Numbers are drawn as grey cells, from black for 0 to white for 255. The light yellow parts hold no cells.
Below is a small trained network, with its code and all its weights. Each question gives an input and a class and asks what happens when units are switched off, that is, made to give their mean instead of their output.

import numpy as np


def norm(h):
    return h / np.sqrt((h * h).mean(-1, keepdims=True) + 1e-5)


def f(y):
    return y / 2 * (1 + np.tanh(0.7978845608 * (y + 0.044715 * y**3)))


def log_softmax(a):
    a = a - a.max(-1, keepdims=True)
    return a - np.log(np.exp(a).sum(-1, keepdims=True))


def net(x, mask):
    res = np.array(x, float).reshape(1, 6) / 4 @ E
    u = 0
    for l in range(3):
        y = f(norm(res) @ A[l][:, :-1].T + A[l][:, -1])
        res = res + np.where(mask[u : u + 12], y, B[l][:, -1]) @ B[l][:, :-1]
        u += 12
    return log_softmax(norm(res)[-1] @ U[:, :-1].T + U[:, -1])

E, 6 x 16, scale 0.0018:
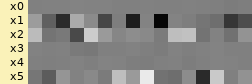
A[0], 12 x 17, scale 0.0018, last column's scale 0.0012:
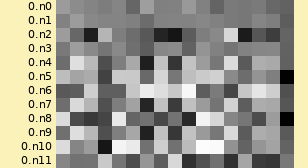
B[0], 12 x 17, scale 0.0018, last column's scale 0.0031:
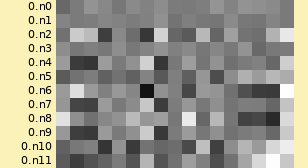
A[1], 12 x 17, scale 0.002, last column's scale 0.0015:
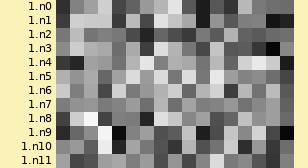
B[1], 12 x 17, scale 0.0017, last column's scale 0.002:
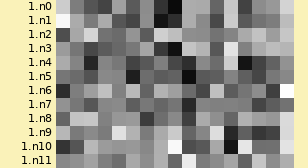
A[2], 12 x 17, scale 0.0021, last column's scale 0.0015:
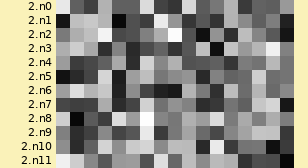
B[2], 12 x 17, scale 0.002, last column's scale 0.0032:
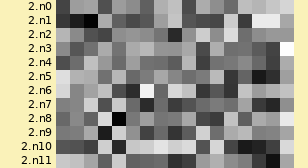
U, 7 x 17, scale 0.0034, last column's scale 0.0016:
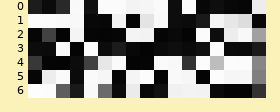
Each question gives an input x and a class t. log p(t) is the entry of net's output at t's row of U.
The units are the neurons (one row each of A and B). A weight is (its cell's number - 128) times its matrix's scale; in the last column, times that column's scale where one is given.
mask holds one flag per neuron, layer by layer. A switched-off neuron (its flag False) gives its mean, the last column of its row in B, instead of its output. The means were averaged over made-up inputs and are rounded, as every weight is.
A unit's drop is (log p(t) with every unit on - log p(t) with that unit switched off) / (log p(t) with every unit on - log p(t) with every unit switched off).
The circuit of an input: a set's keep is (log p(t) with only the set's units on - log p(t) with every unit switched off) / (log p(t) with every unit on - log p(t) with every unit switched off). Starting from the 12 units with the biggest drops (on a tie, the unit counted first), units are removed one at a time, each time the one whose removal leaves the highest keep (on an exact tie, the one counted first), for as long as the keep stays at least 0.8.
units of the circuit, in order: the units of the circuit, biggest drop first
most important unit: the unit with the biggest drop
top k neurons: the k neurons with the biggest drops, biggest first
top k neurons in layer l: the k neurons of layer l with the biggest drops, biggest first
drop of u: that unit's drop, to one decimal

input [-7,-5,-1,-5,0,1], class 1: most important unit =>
0.n6
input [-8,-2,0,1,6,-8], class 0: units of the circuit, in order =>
(1.n10; 0.n4)
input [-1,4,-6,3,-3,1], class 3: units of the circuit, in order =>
(0.n11; 2.n7)
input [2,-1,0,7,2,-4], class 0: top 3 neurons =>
(0.n11; 2.n10; 1.n10)
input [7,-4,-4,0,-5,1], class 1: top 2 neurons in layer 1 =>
(1.n1; 1.n3)
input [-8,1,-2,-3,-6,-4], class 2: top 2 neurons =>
(0.n2; 2.n1)
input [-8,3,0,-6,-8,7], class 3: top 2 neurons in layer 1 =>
(1.n9; 1.n0)
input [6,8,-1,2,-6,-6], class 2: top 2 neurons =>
(2.n1; 1.n2)
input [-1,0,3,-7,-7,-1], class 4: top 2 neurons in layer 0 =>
(0.n10; 0.n6)
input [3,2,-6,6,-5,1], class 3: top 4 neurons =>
(0.n6; 0.n11; 1.n0; 2.n7)
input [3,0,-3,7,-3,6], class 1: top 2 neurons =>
(0.n6; 1.n0)
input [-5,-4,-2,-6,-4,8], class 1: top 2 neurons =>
(1.n1; 0.n6)
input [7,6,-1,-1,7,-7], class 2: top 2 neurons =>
(2.n1; 1.n2)
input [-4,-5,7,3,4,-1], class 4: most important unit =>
0.n10
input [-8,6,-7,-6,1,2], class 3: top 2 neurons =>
(0.n11; 0.n6)
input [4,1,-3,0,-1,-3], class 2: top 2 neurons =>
(0.n2; 2.n1)
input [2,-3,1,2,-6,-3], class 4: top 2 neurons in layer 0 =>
(0.n10; 0.n5)
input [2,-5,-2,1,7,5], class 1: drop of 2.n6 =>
0.1
